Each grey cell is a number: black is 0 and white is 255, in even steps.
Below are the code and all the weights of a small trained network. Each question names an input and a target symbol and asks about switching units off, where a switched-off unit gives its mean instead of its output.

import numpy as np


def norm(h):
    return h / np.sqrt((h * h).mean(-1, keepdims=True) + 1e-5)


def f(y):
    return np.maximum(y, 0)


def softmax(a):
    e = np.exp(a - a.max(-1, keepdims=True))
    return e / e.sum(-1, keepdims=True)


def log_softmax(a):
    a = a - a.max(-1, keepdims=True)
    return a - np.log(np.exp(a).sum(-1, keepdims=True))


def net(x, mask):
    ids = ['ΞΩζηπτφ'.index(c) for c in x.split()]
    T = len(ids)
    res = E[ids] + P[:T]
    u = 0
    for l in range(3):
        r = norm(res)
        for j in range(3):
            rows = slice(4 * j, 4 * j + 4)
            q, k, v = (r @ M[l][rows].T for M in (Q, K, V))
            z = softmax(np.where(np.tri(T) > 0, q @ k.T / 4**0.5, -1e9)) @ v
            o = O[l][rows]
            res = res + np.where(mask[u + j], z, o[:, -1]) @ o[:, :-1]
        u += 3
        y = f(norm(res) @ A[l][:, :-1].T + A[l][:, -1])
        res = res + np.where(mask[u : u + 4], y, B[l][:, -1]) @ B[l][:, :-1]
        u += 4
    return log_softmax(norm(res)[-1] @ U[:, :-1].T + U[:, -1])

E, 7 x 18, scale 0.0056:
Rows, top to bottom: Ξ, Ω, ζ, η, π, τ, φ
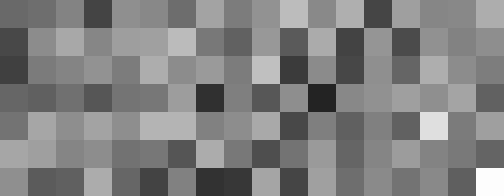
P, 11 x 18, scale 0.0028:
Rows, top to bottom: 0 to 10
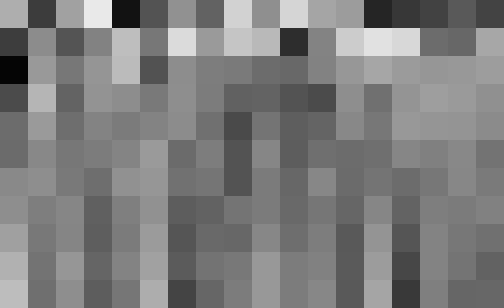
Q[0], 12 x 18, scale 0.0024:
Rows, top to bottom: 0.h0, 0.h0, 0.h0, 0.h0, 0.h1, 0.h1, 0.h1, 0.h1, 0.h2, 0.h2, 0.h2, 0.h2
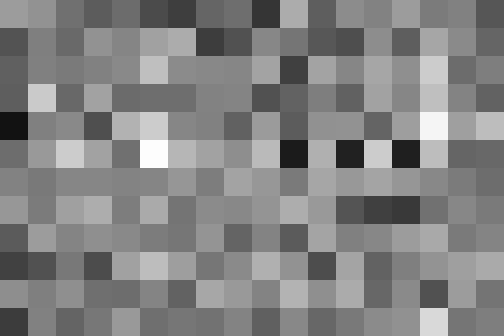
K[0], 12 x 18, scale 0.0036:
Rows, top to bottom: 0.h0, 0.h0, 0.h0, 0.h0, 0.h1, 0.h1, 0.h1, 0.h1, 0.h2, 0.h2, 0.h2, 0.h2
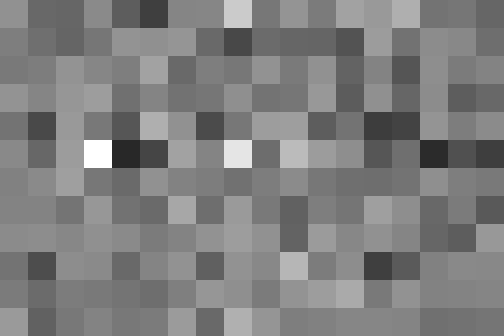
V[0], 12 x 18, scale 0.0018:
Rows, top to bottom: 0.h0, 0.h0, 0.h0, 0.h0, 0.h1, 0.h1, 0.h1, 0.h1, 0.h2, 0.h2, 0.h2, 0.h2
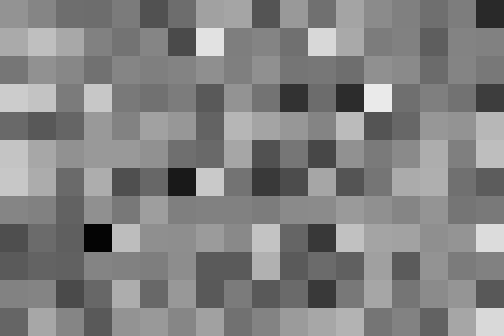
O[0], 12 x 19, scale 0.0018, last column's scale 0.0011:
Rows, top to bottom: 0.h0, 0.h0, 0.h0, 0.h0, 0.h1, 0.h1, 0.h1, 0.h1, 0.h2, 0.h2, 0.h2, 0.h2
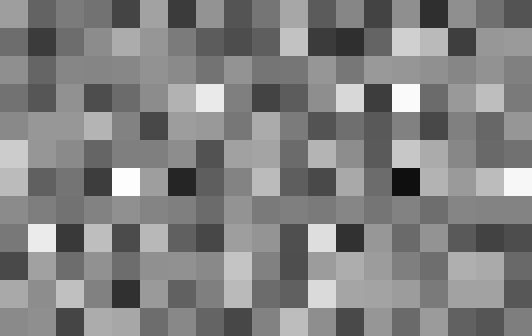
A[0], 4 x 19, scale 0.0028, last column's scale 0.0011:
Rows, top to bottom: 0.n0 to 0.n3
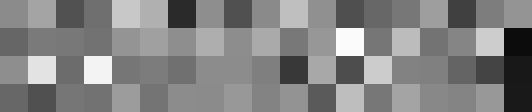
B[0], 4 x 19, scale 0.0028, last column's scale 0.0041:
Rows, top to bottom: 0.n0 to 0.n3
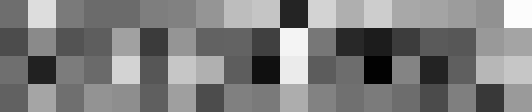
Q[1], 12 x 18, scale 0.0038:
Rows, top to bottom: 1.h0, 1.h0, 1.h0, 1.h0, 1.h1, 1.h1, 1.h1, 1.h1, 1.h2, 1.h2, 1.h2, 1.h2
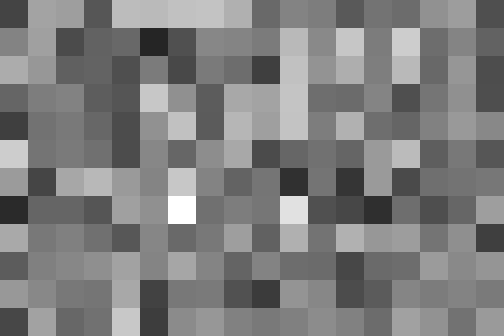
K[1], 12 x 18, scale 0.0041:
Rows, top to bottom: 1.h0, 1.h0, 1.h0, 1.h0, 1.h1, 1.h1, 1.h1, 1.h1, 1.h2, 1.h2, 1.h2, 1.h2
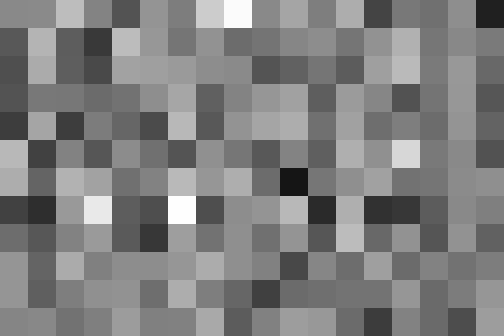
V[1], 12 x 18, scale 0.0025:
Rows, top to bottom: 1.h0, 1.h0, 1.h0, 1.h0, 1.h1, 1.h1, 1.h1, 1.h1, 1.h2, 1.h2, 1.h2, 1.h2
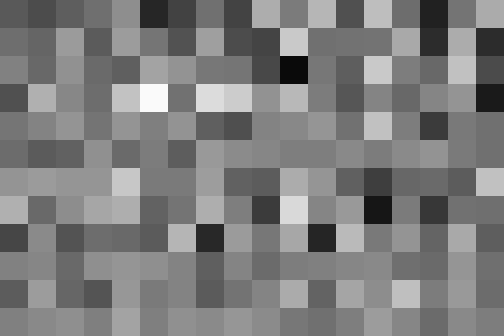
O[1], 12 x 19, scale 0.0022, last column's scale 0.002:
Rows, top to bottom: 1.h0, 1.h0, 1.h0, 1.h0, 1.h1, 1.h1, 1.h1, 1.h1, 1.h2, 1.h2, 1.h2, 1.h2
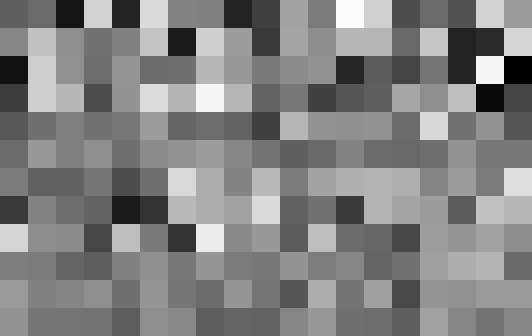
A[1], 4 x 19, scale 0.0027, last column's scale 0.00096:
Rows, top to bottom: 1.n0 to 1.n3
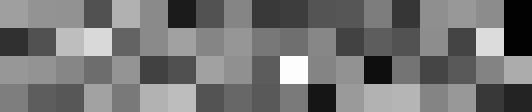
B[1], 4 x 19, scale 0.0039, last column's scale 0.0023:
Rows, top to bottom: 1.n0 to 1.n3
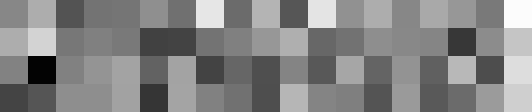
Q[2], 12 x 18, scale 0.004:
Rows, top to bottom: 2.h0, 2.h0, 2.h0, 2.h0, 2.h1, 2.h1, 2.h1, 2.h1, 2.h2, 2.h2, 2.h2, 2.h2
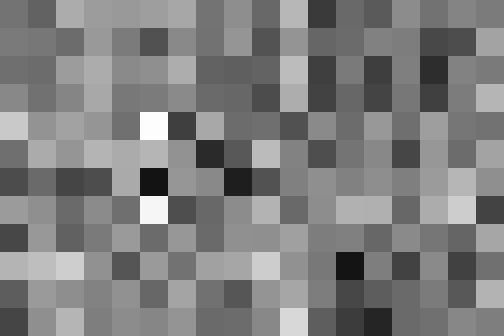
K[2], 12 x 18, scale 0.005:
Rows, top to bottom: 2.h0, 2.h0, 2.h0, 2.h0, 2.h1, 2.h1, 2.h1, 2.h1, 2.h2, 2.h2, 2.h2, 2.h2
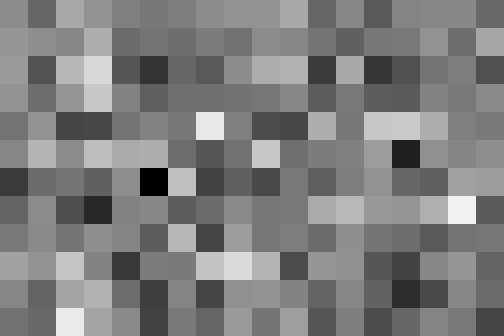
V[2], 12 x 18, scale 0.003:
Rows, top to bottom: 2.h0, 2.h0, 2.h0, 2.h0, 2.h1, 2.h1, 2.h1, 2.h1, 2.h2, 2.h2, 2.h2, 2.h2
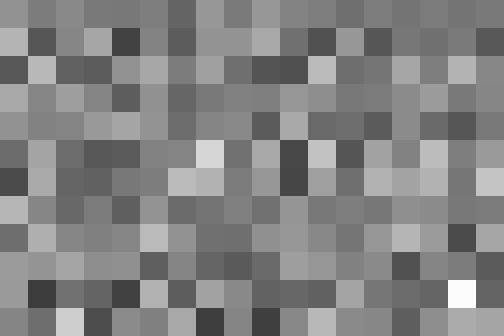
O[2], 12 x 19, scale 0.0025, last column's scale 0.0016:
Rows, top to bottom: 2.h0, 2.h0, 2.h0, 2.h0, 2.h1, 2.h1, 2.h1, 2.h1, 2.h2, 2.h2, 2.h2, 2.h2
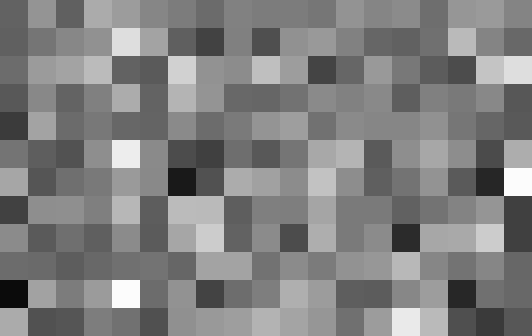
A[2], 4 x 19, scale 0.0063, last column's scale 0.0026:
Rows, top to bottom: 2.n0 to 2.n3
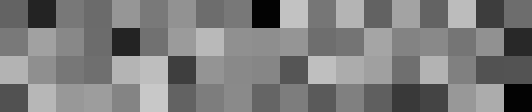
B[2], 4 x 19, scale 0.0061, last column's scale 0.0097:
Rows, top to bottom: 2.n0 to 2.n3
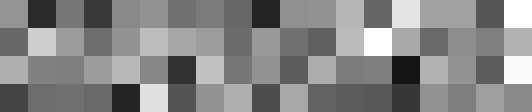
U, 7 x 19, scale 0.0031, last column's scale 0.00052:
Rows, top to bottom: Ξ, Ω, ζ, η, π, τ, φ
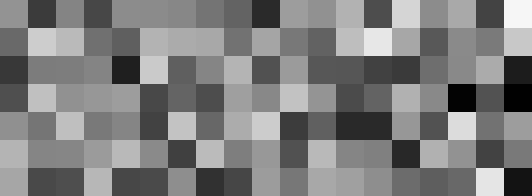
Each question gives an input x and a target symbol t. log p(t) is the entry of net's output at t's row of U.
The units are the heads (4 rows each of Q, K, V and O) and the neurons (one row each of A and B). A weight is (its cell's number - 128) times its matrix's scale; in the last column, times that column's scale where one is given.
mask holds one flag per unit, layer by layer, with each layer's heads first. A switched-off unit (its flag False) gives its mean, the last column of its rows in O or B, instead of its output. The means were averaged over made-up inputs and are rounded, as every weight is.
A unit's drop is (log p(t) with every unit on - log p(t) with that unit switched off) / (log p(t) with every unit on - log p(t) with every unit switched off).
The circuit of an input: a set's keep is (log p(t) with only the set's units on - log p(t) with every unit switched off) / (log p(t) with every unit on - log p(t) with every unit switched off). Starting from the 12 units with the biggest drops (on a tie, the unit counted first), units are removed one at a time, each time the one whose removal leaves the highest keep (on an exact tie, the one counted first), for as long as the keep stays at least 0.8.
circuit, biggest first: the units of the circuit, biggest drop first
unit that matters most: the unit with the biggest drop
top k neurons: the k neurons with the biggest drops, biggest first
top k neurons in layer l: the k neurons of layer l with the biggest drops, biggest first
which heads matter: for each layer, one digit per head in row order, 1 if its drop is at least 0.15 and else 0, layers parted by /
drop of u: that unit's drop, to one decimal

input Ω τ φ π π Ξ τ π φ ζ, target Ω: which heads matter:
010 / 000 / 001
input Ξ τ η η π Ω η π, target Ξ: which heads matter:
000 / 100 / 000
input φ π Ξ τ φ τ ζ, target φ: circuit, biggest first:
[1.h0, 2.n0, 2.n2]
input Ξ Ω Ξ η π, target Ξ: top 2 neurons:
[0.n2, 1.n3]
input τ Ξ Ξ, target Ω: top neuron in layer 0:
[0.n0]
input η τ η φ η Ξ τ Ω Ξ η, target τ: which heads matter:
000 / 001 / 000
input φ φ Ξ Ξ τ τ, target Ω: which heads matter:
000 / 000 / 000
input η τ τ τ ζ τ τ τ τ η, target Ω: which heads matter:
000 / 100 / 000
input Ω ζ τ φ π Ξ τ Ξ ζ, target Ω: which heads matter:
000 / 000 / 001
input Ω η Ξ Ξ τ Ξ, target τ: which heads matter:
101 / 000 / 010
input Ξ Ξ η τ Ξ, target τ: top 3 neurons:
[0.n2, 0.n0, 1.n3]
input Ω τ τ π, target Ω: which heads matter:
000 / 000 / 001
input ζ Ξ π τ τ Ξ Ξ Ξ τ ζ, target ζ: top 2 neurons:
[2.n3, 0.n2]
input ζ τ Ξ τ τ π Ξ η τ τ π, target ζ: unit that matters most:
1.h2
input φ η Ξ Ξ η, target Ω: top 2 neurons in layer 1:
[1.n0, 1.n3]
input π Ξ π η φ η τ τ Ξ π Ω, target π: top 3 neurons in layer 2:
[2.n0, 2.n2, 2.n1]
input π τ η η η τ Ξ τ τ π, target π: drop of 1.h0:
1.0
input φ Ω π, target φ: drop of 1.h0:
1.0
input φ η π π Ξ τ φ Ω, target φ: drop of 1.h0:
0.9
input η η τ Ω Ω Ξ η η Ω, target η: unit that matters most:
0.n2
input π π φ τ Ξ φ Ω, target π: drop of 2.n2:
0.2
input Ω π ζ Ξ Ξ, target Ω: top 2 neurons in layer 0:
[0.n1, 0.n0]
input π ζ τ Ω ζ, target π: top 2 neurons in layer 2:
[2.n0, 2.n2]
